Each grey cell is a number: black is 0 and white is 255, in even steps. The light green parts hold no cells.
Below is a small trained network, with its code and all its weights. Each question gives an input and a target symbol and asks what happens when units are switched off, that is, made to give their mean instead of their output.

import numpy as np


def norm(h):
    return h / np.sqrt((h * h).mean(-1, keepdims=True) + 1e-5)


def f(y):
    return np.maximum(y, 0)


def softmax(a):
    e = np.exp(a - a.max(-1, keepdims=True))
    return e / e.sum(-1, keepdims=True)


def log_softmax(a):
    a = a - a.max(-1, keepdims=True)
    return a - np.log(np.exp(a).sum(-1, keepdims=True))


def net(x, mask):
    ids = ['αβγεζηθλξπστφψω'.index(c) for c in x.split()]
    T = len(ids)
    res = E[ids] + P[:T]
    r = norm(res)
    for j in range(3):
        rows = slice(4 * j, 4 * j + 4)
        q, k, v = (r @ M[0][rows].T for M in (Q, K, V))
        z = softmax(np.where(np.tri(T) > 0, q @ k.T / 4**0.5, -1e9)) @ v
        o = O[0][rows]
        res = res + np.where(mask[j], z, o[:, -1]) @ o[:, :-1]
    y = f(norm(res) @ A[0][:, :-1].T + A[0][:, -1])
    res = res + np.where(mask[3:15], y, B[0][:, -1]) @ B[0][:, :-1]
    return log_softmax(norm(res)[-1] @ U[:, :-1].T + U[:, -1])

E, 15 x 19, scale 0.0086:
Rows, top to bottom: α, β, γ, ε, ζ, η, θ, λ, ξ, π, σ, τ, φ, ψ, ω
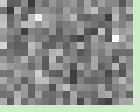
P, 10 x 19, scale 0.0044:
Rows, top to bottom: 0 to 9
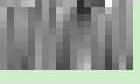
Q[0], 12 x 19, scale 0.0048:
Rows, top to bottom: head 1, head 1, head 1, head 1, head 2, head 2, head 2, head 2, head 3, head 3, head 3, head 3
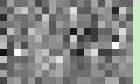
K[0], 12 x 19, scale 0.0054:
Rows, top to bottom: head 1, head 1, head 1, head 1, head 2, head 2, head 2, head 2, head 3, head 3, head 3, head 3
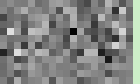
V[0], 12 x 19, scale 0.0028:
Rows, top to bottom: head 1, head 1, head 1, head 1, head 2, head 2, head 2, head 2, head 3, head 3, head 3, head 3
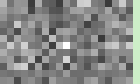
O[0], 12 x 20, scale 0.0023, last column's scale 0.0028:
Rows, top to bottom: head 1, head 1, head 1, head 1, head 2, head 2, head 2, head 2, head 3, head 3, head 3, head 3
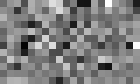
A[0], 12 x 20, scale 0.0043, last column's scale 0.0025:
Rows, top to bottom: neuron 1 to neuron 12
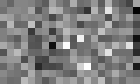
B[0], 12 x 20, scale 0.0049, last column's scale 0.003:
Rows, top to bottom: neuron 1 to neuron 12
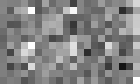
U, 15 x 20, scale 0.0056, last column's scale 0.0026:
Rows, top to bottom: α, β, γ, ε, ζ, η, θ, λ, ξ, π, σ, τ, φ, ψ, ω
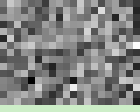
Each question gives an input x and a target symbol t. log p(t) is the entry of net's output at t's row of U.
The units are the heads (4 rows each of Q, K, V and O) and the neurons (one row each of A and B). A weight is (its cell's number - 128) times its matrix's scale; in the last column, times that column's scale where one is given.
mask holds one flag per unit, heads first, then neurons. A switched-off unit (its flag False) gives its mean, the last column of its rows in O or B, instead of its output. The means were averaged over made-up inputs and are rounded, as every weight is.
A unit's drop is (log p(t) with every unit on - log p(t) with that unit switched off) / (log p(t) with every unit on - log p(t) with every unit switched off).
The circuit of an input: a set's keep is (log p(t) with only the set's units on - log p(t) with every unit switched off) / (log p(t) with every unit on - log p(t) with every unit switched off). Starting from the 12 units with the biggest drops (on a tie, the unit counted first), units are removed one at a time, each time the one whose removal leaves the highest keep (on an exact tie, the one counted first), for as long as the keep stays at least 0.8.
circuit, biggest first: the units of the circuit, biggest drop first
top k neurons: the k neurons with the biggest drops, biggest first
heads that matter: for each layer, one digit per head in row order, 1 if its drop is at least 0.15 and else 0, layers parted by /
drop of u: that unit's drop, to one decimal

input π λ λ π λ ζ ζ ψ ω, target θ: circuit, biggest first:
[head 2; neuron 7]
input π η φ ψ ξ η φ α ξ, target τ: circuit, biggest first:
[neuron 7]
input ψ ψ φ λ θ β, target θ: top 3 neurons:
[neuron 7; neuron 12; neuron 5]
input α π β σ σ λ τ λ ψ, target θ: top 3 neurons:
[neuron 8; neuron 5; neuron 12]
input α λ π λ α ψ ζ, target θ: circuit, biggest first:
[head 2; neuron 7]
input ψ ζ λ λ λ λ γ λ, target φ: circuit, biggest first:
[head 1; neuron 10]
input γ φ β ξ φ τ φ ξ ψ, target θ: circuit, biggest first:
[neuron 8; head 1]
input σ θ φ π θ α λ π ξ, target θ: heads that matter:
100
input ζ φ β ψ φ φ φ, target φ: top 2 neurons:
[neuron 5; neuron 3]
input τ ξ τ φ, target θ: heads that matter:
000
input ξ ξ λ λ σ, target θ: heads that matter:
010
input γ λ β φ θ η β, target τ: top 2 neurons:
[neuron 7; neuron 2]
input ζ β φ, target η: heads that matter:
010
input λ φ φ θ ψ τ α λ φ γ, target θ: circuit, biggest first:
[head 1]
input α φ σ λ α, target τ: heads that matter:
000
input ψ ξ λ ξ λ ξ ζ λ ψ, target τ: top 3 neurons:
[neuron 7; neuron 5; neuron 2]
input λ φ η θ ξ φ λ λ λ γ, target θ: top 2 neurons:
[neuron 3; neuron 12]
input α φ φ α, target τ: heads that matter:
010
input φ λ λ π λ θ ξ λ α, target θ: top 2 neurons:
[neuron 7; neuron 5]
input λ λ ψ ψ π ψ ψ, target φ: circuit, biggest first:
[head 3]
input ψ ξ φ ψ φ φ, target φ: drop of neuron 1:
0.1
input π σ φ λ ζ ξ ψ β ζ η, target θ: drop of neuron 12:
0.2
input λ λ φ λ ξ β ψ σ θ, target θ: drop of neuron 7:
0.2
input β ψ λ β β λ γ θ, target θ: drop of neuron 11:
0.2
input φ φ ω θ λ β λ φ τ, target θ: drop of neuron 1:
0.1
